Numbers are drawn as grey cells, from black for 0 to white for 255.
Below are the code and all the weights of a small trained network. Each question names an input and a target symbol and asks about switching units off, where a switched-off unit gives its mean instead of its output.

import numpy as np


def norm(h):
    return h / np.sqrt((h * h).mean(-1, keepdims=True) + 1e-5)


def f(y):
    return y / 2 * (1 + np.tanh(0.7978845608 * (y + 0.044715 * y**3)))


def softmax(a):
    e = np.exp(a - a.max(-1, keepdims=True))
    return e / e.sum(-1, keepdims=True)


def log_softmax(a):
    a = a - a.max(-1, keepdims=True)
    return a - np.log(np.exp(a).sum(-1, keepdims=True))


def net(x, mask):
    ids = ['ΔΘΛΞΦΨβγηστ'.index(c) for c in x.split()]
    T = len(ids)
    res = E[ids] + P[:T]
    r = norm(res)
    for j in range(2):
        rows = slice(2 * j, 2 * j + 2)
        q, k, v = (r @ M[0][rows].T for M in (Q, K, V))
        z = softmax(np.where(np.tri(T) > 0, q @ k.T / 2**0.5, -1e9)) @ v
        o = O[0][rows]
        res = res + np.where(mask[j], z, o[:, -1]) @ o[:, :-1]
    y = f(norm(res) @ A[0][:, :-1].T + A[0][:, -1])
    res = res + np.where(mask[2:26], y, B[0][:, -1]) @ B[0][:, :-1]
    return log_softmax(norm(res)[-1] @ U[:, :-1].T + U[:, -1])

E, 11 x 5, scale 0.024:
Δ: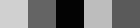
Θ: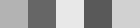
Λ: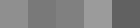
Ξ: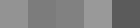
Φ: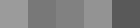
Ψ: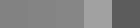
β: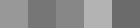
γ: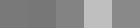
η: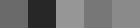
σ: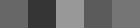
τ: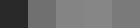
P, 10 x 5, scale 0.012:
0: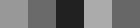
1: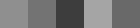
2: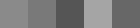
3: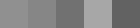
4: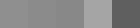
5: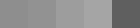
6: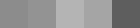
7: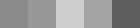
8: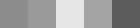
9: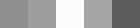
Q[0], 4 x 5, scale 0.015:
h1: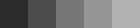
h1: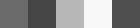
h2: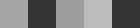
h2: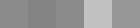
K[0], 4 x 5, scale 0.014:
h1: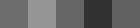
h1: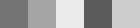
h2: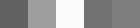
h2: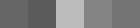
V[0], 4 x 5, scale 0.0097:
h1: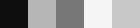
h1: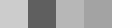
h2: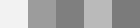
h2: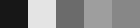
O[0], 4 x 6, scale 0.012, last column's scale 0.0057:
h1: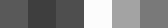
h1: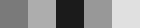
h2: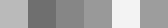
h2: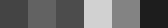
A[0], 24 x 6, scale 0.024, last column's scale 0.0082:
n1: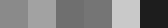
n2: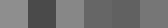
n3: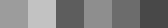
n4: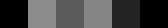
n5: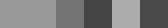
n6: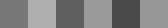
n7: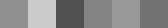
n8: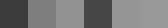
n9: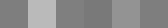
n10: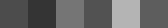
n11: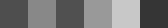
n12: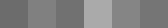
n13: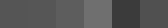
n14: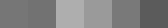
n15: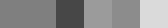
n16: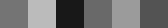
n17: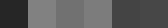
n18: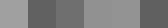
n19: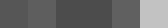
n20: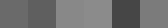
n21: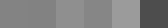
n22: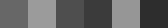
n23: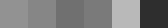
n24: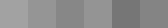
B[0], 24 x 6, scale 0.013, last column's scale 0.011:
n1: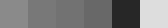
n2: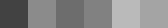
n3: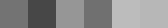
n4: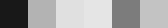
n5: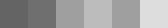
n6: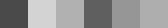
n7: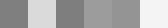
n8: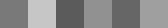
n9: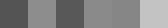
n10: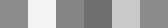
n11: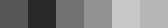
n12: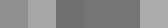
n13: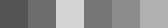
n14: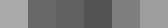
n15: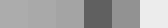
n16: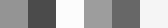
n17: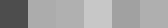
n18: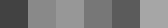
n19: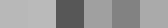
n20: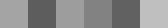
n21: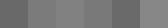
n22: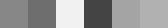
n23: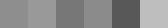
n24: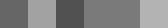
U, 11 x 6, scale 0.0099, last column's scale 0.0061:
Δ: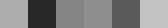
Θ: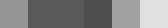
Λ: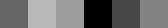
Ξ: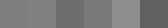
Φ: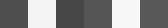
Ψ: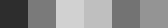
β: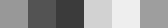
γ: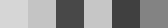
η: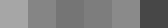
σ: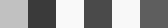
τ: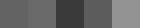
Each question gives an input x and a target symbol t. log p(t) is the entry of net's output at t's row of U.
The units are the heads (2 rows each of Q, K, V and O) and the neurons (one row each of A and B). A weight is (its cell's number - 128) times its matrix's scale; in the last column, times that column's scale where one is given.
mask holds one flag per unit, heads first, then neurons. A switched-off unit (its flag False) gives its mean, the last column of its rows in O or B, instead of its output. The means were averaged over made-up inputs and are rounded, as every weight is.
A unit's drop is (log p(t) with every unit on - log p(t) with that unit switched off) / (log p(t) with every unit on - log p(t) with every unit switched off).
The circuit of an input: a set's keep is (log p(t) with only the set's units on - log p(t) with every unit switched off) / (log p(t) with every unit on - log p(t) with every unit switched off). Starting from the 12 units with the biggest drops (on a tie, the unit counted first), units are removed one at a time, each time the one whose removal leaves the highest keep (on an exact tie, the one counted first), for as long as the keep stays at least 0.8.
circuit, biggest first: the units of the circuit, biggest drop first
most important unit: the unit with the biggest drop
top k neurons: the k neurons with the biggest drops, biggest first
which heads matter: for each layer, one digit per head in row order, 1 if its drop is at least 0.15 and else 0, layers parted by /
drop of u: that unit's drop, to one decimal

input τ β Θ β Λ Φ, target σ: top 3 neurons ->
[n16; n3; n22]
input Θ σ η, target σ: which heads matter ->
10
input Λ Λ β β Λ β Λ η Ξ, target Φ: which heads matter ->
00
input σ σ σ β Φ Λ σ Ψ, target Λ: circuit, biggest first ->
[h1; n16; n4; n5]
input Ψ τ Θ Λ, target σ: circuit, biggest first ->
[n3; n4]
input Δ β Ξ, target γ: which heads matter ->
01
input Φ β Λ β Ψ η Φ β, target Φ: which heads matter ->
00
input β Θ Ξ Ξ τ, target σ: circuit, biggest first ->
[h1; n16; n22]
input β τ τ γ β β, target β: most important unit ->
h2
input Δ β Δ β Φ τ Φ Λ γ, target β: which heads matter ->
10
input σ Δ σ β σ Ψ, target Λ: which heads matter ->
10
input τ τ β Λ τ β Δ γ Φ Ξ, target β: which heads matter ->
11
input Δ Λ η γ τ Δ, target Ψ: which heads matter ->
01
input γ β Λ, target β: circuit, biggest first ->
[h2; h1; n16; n4]
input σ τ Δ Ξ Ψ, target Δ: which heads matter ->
11
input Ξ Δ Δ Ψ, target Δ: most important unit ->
h1
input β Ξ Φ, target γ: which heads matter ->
01
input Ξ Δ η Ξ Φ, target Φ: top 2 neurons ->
[n16; n24]
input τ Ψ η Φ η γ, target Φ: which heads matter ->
00
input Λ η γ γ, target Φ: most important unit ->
n16
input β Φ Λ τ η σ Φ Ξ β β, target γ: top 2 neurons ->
[n16; n11]
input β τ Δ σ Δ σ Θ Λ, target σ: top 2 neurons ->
[n16; n3]
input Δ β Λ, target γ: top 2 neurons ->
[n16; n22]
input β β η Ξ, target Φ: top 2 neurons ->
[n16; n1]
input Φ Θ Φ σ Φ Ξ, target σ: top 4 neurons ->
[n16; n3; n22; n4]
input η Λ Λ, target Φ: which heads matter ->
10
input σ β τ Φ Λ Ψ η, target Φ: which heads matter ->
00
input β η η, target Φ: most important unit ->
n2
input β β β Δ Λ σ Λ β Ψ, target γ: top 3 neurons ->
[n16; n22; n3]
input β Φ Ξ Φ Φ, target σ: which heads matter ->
11
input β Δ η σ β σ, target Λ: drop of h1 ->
0.8
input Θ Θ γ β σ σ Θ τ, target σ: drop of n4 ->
0.2
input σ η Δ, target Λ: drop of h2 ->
0.2
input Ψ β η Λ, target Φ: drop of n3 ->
0.1
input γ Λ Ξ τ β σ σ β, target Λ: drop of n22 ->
0.0
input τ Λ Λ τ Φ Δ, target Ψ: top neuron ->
[n13]
